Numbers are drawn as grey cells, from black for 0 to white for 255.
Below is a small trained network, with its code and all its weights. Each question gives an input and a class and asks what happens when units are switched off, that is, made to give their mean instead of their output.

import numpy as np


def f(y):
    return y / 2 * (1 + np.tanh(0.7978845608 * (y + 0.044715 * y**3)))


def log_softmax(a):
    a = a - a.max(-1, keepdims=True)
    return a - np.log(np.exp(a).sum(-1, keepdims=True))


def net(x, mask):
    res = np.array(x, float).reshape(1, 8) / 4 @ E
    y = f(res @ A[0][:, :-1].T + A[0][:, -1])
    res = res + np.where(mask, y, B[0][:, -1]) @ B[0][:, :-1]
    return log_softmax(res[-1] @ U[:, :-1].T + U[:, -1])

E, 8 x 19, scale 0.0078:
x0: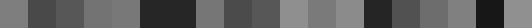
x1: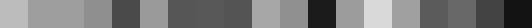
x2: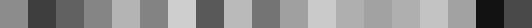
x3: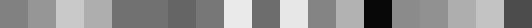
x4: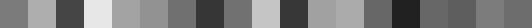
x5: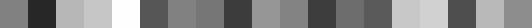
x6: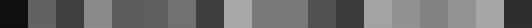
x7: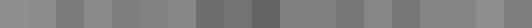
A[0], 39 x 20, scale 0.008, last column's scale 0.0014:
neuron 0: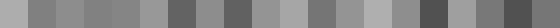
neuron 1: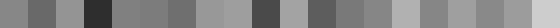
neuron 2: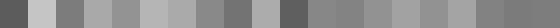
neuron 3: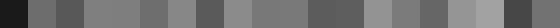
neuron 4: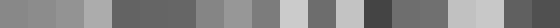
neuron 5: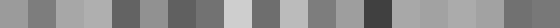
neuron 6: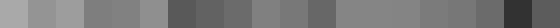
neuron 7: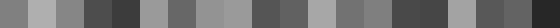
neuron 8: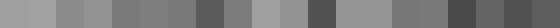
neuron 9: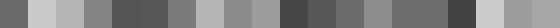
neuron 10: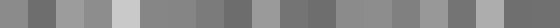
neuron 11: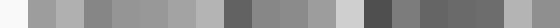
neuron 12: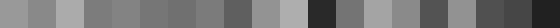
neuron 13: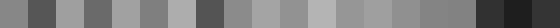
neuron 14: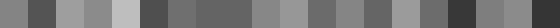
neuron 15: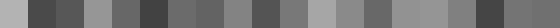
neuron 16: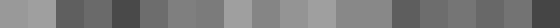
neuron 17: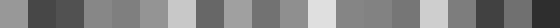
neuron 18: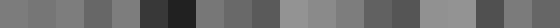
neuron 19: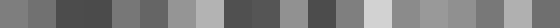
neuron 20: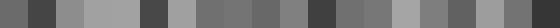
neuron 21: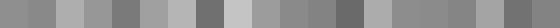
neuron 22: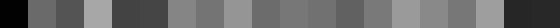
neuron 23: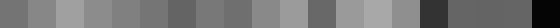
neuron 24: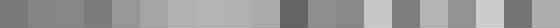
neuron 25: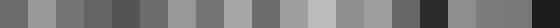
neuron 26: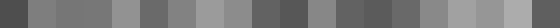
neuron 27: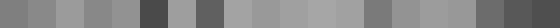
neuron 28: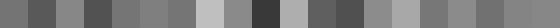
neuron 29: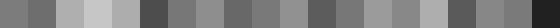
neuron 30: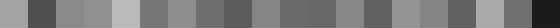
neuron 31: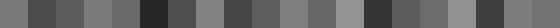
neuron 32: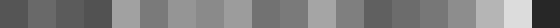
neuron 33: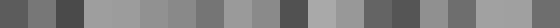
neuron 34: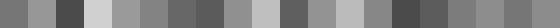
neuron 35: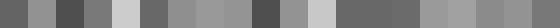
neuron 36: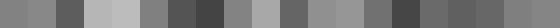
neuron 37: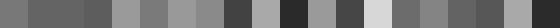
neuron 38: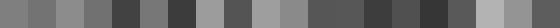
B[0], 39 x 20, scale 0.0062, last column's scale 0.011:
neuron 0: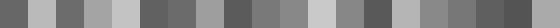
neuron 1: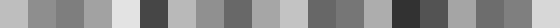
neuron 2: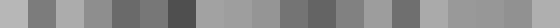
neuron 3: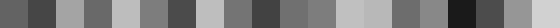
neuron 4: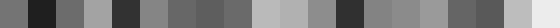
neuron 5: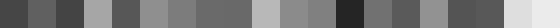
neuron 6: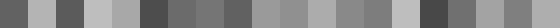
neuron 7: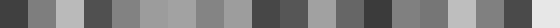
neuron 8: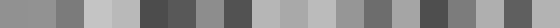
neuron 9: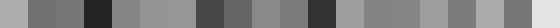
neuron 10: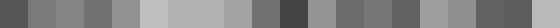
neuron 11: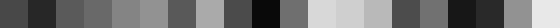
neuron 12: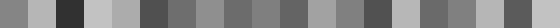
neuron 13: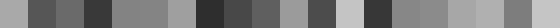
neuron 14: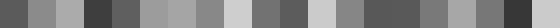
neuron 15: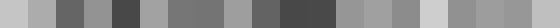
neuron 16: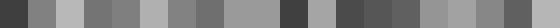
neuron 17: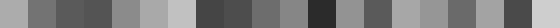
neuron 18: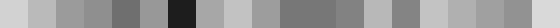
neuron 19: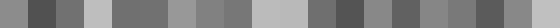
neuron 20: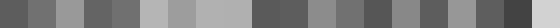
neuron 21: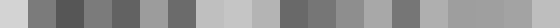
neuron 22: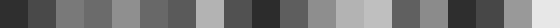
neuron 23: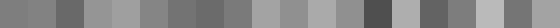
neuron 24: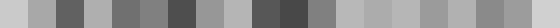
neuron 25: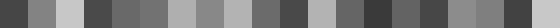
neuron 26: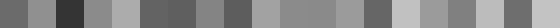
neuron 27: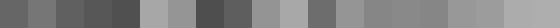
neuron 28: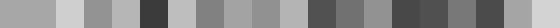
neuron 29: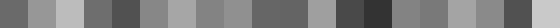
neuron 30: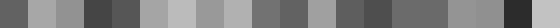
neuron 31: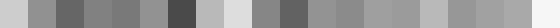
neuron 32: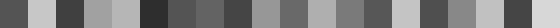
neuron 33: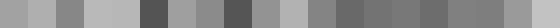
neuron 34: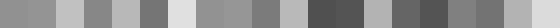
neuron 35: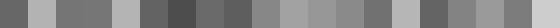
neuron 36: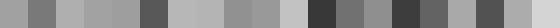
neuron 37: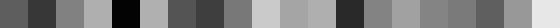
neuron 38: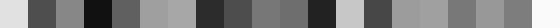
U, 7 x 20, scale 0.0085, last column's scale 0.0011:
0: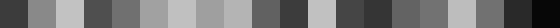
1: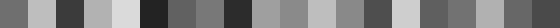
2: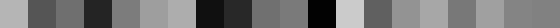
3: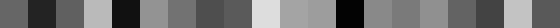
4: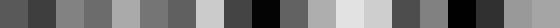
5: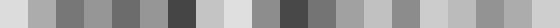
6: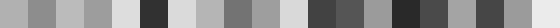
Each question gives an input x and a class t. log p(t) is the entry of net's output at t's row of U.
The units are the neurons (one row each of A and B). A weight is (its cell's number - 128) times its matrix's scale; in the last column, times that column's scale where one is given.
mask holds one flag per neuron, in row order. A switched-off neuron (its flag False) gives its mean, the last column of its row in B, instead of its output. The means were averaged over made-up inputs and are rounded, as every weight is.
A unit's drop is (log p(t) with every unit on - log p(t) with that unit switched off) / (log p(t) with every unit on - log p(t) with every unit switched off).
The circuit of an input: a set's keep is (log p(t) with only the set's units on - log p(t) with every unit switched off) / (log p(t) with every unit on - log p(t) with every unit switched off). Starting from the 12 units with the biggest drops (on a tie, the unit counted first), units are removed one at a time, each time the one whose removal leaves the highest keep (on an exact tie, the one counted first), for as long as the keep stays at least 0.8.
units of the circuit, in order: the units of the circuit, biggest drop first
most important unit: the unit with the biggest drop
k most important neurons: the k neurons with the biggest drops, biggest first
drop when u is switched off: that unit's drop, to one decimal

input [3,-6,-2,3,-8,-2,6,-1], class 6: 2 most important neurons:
[neuron 28; neuron 1]
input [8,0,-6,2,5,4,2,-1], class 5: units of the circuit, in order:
[neuron 31]
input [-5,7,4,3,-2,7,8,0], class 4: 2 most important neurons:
[neuron 22; neuron 3]
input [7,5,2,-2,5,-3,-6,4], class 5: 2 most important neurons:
[neuron 31; neuron 18]
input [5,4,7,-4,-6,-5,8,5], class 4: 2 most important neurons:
[neuron 22; neuron 3]
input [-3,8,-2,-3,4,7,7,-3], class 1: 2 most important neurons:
[neuron 8; neuron 12]
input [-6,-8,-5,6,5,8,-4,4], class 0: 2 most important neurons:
[neuron 30; neuron 10]
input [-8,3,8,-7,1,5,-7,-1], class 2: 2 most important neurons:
[neuron 13; neuron 17]
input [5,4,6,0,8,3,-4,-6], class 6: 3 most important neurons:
[neuron 36; neuron 34; neuron 38]
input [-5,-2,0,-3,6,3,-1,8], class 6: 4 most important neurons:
[neuron 34; neuron 31; neuron 36; neuron 33]
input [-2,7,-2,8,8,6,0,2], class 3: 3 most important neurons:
[neuron 4; neuron 5; neuron 1]
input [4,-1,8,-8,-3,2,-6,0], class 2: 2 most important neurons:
[neuron 17; neuron 13]
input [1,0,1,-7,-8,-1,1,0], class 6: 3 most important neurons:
[neuron 28; neuron 1; neuron 4]
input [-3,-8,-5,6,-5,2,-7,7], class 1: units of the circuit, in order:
[neuron 32]
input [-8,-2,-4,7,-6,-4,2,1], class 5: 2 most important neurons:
[neuron 24; neuron 21]
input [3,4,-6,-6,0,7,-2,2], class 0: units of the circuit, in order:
[neuron 14; neuron 30]
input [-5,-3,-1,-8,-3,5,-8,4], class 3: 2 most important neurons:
[neuron 37; neuron 19]
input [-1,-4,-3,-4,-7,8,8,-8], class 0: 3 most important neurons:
[neuron 20; neuron 29; neuron 11]
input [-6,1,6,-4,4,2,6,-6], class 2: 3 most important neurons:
[neuron 13; neuron 17; neuron 11]
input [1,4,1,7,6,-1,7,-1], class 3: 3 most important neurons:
[neuron 4; neuron 5; neuron 11]
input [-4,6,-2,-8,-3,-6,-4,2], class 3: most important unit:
neuron 37
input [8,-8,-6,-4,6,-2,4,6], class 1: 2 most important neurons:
[neuron 32; neuron 26]
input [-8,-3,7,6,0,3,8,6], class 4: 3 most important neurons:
[neuron 22; neuron 3; neuron 38]
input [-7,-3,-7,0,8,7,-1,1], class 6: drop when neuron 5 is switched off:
-0.1
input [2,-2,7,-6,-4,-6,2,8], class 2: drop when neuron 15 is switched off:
0.2
